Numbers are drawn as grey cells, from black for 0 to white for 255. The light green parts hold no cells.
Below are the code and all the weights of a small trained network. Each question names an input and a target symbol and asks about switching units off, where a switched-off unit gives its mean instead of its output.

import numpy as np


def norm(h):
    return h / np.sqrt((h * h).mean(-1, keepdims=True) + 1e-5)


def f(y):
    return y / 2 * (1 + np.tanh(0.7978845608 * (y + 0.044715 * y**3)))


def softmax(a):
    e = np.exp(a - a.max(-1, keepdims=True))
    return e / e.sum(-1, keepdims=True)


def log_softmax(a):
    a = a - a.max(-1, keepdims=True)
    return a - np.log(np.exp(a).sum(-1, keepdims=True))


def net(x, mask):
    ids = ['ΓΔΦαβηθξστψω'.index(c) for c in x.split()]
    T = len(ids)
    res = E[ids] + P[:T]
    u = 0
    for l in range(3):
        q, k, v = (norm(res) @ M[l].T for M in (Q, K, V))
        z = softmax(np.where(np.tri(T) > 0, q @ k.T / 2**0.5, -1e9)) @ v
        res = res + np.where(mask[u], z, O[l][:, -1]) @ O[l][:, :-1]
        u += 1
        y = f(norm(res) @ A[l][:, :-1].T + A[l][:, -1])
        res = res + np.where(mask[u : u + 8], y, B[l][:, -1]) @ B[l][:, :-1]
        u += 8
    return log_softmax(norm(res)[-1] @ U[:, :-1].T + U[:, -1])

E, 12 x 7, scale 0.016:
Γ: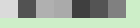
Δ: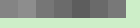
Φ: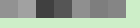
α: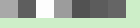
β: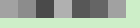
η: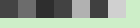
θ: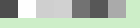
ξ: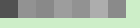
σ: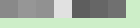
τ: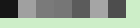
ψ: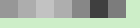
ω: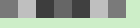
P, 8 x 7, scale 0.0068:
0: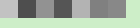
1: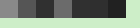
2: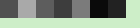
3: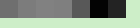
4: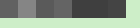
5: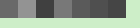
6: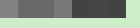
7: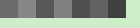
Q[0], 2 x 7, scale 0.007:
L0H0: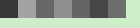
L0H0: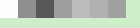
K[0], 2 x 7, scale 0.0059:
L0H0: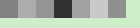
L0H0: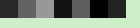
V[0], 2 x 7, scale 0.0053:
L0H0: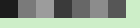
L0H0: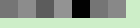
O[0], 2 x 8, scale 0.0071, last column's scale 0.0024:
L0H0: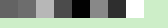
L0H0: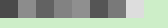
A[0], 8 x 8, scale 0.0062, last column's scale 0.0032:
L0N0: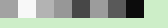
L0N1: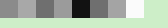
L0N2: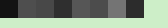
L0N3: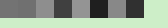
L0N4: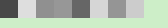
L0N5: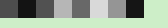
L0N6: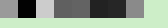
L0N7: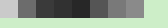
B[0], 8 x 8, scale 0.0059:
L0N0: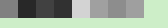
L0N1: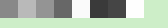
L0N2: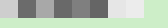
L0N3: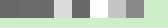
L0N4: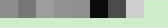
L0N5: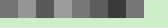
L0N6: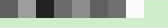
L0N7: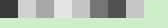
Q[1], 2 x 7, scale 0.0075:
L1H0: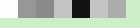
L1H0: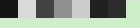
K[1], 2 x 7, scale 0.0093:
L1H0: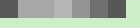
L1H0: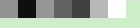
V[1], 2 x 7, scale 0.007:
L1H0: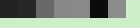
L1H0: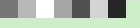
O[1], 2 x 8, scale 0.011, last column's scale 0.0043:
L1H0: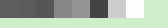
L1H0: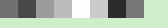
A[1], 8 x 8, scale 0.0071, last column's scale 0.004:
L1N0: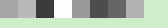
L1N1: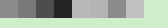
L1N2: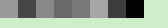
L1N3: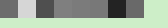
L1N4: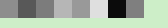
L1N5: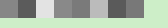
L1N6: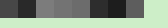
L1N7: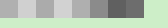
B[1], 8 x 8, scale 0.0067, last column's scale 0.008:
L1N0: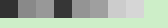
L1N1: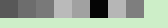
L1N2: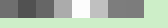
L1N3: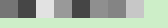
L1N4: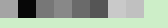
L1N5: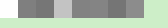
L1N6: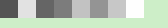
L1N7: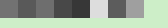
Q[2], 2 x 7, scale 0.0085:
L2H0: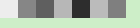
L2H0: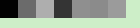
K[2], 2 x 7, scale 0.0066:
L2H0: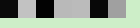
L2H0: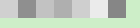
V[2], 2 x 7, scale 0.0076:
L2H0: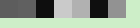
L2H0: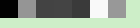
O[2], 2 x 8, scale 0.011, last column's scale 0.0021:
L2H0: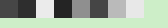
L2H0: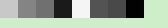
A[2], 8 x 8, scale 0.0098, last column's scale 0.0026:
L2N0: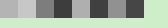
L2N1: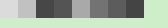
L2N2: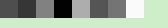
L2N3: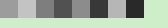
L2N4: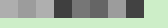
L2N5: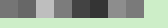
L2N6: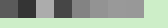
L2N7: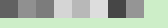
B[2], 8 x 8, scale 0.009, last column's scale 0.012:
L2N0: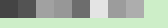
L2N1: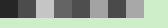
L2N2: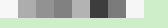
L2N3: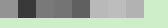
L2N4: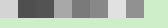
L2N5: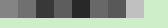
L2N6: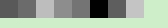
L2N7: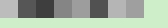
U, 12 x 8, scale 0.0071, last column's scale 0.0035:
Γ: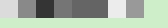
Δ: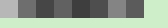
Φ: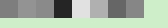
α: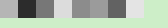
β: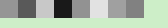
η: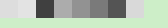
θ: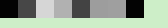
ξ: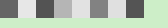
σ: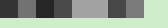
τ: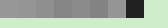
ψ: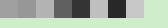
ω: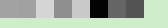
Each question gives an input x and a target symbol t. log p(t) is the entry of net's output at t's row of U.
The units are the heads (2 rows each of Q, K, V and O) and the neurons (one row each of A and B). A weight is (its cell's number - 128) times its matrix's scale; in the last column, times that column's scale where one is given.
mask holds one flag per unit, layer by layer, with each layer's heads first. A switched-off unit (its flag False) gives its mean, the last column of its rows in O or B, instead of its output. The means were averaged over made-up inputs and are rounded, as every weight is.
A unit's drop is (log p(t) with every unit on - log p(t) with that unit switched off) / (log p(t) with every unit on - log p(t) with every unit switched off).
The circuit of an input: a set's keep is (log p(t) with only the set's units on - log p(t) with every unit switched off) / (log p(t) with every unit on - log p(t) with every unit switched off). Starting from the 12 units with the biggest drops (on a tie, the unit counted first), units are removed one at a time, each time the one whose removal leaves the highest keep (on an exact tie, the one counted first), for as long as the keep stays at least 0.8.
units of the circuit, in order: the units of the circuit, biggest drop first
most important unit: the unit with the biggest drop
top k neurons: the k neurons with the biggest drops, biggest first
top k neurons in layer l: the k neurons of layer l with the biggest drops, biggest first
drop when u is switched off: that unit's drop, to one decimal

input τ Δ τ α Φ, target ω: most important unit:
L0N6
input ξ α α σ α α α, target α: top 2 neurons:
[L0N1 L0N7]
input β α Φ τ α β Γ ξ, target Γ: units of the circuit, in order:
[L0H0 L1H0]
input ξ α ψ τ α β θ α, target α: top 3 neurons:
[L0N1 L0N6 L0N7]
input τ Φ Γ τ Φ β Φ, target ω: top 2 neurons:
[L0N7 L2N2]
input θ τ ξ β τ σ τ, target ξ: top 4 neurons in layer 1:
[L1N7 L1N6 L1N4 L1N0]
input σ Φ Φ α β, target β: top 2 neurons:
[L1N0 L0N6]
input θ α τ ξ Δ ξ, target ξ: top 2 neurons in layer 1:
[L1N7 L1N6]
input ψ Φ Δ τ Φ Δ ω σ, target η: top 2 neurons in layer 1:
[L1N7 L1N6]
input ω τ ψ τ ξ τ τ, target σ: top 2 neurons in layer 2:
[L2N1 L2N2]
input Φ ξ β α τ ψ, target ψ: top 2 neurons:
[L0N6 L0N4]
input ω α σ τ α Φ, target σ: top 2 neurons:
[L0N7 L0N6]
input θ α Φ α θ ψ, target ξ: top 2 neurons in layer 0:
[L0N7 L0N6]
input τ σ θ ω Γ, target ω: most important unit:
L1H0
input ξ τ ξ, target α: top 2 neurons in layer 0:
[L0N6 L0N1]
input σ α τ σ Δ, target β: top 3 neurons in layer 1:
[L1N0 L1N7 L1N4]
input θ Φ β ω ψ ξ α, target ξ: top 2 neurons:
[L0N7 L0N6]
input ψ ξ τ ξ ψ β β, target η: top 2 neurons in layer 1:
[L1N7 L1N6]
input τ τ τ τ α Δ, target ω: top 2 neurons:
[L0N6 L2N2]
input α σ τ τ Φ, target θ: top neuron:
[L0N7]
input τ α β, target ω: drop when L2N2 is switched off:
0.2
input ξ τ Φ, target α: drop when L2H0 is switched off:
0.1
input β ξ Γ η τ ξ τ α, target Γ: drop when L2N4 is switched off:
0.1
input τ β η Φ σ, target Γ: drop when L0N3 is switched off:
0.0
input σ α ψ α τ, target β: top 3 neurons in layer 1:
[L1N0 L1N7 L1N4]
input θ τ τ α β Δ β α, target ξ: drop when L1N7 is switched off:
0.3
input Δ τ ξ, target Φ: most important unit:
L0N7
